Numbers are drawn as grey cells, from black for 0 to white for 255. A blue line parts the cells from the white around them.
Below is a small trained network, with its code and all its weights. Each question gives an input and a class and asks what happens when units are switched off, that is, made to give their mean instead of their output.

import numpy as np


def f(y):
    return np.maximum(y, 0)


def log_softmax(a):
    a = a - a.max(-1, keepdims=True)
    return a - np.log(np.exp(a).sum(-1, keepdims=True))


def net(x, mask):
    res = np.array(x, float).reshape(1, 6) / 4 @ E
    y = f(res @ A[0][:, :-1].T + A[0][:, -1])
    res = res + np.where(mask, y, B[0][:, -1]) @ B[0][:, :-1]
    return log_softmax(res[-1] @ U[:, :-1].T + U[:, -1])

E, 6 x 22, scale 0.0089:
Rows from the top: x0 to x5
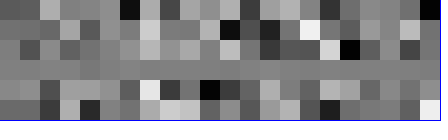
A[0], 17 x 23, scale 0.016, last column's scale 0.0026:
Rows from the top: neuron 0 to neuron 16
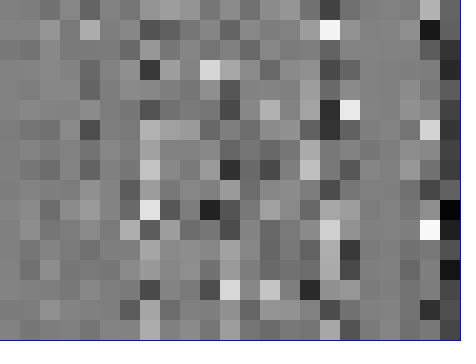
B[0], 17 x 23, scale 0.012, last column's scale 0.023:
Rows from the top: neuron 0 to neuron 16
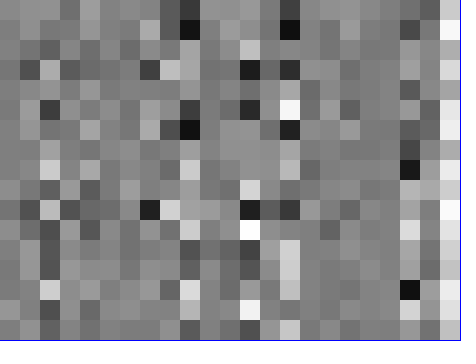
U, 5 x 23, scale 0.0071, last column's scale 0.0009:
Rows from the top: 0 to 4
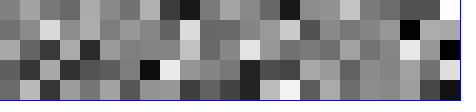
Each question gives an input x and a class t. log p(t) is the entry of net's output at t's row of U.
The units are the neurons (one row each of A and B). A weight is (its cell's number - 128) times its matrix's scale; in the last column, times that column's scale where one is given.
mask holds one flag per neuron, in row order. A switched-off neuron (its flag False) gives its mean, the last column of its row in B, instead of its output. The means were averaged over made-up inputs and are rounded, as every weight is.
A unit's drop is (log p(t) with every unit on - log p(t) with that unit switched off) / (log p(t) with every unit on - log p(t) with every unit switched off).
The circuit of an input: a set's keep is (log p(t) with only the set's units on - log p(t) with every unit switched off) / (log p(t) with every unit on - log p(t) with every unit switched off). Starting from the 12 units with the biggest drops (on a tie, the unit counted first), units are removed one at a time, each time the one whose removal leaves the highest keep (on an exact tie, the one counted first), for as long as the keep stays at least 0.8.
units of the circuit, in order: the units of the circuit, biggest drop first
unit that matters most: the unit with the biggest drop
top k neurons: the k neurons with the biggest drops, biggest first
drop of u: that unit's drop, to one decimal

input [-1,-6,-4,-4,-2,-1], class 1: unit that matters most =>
neuron 14
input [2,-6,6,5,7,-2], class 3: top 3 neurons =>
neuron 10; neuron 8; neuron 5
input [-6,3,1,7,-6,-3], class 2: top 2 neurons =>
neuron 11; neuron 10
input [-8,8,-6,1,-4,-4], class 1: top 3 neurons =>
neuron 8; neuron 15; neuron 4
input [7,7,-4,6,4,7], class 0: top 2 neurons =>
neuron 6; neuron 0
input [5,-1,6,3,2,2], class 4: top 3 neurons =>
neuron 11; neuron 12; neuron 16
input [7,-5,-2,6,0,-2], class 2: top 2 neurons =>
neuron 15; neuron 8
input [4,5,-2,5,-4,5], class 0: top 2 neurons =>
neuron 6; neuron 14
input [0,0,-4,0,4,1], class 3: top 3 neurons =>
neuron 10; neuron 12; neuron 13
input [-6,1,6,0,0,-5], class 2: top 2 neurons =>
neuron 11; neuron 5
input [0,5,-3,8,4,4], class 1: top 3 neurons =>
neuron 8; neuron 1; neuron 3
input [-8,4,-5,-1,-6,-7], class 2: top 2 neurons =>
neuron 11; neuron 6
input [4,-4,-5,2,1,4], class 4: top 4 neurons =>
neuron 5; neuron 1; neuron 8; neuron 11
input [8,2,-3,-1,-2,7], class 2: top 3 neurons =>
neuron 15; neuron 9; neuron 1
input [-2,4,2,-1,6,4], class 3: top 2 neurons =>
neuron 10; neuron 1
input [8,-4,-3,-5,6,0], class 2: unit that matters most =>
neuron 15
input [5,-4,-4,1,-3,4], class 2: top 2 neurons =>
neuron 1; neuron 8
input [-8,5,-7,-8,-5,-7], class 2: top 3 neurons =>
neuron 11; neuron 6; neuron 0
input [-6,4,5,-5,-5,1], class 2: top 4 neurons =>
neuron 11; neuron 10; neuron 5; neuron 14
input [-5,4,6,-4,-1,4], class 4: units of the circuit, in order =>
neuron 12
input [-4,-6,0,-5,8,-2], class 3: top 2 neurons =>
neuron 10; neuron 8
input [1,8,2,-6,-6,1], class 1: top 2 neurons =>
neuron 8; neuron 10
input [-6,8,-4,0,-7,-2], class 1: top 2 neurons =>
neuron 8; neuron 10
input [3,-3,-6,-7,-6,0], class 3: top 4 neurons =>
neuron 3; neuron 12; neuron 13; neuron 16
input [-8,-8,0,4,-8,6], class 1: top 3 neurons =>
neuron 14; neuron 10; neuron 15
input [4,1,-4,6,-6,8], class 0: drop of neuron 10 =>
0.1
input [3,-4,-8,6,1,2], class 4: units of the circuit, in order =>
neuron 5
